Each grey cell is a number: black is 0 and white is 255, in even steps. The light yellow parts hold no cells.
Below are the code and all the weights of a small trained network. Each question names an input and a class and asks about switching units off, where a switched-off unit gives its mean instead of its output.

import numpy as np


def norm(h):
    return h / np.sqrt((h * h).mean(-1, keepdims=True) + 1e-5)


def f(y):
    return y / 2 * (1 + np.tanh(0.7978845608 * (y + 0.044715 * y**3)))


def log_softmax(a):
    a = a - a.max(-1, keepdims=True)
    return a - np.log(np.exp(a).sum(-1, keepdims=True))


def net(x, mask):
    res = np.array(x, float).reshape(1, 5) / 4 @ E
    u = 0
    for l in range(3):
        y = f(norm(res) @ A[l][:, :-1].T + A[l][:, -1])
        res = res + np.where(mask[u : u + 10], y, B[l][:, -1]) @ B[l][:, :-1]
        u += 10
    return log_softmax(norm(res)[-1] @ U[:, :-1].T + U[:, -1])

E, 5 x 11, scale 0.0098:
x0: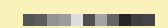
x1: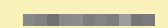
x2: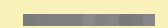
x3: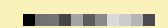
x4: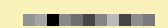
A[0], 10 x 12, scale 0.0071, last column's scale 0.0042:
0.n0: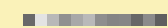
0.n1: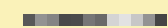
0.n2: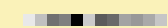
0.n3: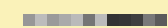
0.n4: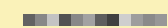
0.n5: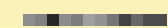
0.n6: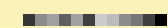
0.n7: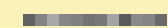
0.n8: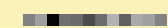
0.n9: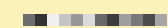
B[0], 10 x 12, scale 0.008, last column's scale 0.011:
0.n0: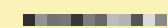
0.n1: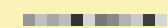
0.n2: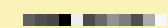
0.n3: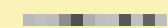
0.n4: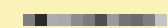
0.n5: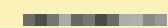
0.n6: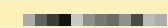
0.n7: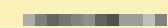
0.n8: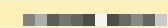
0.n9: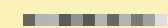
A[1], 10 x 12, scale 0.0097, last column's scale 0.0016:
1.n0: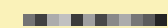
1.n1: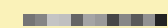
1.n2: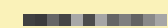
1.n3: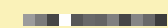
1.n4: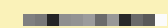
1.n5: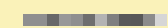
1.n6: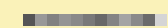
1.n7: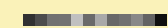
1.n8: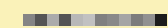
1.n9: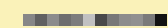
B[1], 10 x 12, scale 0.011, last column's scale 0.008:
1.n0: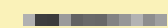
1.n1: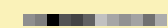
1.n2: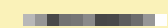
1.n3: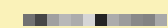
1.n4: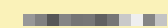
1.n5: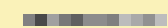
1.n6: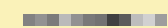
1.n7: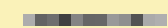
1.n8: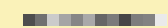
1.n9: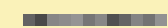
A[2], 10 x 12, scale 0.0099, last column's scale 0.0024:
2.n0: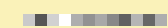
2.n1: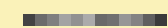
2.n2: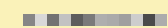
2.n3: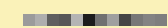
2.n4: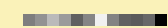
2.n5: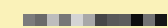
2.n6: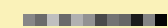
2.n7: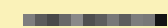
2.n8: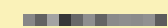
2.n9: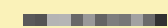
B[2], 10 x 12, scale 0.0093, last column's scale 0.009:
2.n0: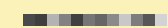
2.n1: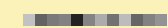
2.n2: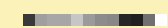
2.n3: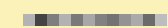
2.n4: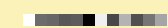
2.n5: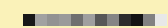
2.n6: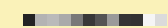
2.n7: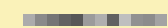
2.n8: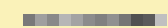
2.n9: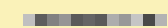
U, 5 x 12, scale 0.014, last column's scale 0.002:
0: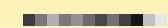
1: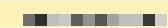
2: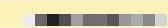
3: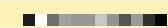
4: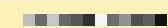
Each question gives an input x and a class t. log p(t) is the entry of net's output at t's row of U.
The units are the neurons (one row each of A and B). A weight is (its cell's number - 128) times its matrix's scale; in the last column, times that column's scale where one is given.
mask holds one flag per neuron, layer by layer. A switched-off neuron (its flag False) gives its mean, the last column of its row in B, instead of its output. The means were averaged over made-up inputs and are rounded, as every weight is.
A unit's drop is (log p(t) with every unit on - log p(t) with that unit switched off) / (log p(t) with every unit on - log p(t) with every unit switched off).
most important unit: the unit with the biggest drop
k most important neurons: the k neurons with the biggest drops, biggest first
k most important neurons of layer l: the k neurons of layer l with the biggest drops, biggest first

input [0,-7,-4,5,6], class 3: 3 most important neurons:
(0.n2; 0.n1; 2.n2)
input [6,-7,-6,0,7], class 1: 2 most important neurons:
(0.n2; 1.n3)
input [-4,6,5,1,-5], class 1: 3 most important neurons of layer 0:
(0.n1; 0.n6; 0.n4)
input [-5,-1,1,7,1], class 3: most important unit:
2.n2
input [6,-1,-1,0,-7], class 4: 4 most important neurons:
(0.n2; 0.n3; 1.n1; 2.n4)
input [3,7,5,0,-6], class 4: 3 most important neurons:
(0.n2; 1.n1; 0.n9)
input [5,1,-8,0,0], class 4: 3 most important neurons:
(0.n2; 0.n3; 2.n4)
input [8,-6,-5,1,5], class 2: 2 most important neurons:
(0.n1; 0.n6)
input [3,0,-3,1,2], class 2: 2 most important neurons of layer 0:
(0.n1; 0.n6)
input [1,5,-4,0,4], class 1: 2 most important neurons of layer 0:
(0.n2; 0.n9)
